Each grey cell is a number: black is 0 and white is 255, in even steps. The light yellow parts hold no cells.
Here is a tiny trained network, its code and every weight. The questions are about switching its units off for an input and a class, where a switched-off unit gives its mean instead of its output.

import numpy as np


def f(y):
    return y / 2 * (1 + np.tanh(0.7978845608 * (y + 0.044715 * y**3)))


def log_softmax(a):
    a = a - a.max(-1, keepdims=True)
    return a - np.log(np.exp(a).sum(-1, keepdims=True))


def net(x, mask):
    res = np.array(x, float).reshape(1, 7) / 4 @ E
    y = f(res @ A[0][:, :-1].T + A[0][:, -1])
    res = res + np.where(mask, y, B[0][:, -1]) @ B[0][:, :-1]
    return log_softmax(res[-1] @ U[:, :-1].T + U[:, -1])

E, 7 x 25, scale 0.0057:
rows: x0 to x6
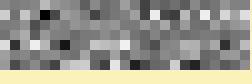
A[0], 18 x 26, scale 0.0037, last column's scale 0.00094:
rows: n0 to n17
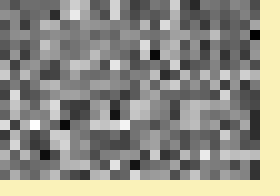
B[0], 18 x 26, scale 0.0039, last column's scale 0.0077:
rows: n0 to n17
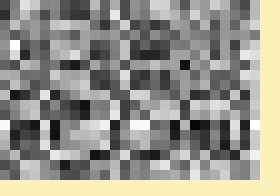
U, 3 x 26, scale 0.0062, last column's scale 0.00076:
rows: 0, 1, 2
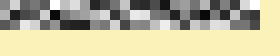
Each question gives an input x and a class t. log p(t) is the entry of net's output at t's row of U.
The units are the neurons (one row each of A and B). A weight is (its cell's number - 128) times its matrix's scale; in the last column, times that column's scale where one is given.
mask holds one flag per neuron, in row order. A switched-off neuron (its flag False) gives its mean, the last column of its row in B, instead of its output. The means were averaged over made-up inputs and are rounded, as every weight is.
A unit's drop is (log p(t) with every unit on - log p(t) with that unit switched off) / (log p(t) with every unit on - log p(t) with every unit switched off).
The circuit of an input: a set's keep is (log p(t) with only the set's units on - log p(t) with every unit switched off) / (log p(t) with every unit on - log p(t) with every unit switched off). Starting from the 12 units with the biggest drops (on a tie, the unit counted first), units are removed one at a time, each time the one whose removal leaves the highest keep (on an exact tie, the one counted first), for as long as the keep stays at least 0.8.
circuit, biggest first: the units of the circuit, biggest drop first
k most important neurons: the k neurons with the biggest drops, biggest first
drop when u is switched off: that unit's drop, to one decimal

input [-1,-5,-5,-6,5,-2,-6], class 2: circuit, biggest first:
[n10]
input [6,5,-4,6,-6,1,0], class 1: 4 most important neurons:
[n13, n9, n14, n5]
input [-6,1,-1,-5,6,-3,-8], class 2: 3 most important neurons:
[n10, n11, n17]
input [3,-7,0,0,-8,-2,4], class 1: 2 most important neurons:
[n9, n13]
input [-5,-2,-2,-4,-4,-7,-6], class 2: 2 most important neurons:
[n12, n10]
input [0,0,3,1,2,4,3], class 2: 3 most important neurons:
[n13, n9, n14]
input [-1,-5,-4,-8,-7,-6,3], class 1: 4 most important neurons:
[n9, n13, n14, n15]
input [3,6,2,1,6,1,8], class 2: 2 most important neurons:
[n6, n0]
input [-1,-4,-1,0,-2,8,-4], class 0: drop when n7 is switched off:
-0.2
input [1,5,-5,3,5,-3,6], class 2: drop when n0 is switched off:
0.3
